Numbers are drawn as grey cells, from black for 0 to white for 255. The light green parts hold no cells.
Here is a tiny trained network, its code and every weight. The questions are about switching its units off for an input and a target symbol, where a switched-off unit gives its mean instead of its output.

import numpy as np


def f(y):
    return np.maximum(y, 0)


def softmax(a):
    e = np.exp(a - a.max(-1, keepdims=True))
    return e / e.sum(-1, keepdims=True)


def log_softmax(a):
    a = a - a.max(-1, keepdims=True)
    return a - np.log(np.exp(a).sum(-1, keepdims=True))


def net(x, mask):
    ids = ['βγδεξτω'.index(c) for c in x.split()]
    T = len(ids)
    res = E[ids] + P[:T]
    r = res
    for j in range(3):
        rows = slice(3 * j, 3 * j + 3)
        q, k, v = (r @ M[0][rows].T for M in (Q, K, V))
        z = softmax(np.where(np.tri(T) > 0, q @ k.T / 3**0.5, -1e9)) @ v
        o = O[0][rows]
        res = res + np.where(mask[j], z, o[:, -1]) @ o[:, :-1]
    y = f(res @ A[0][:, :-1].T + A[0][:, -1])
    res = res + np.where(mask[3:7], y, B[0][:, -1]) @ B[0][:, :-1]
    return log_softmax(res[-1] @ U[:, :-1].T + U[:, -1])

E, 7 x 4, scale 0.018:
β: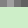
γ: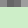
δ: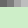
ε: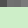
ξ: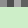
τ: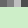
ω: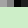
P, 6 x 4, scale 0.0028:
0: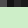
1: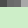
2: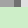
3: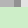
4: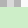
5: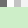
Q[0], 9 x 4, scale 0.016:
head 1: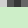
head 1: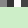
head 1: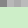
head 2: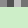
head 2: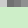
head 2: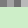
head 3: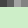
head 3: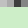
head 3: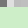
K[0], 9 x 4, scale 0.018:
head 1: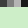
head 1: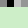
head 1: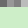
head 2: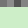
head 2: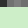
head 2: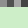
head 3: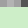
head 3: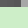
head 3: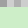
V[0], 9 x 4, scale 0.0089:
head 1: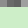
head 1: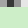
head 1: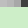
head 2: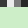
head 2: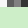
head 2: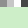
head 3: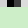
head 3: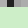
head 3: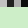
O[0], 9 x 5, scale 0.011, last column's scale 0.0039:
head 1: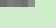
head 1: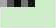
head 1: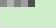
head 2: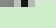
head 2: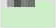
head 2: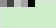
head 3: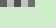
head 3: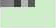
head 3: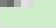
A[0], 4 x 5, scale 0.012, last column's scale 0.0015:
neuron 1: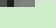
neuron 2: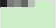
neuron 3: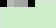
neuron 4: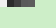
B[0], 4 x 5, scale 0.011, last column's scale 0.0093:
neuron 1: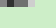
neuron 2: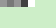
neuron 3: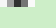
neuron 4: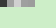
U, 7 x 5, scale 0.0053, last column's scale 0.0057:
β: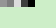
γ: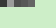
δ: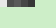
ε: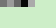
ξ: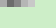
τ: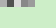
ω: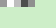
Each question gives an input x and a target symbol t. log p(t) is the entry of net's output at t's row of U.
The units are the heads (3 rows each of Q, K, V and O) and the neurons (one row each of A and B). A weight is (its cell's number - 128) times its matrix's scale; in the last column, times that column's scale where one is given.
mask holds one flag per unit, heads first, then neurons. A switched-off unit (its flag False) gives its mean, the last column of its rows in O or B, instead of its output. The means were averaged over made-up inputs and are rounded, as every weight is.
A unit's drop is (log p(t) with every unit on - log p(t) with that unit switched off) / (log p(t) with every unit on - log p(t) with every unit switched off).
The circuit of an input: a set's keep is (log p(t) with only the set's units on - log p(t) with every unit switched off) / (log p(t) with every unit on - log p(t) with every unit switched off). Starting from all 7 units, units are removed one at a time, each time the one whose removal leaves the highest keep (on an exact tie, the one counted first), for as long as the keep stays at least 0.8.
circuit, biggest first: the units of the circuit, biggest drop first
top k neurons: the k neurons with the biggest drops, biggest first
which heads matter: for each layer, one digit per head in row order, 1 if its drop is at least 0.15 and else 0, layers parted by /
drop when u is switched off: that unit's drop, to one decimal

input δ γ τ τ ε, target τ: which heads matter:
111
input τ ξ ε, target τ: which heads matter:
011
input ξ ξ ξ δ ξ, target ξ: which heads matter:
011
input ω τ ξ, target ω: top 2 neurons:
(neuron 4; neuron 1)
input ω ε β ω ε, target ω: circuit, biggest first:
(head 1; neuron 1)
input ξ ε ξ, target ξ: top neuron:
(neuron 2)
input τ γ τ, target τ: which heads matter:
101
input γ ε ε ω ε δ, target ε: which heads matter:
001
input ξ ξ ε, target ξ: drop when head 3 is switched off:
0.4
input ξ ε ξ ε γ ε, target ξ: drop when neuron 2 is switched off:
0.2
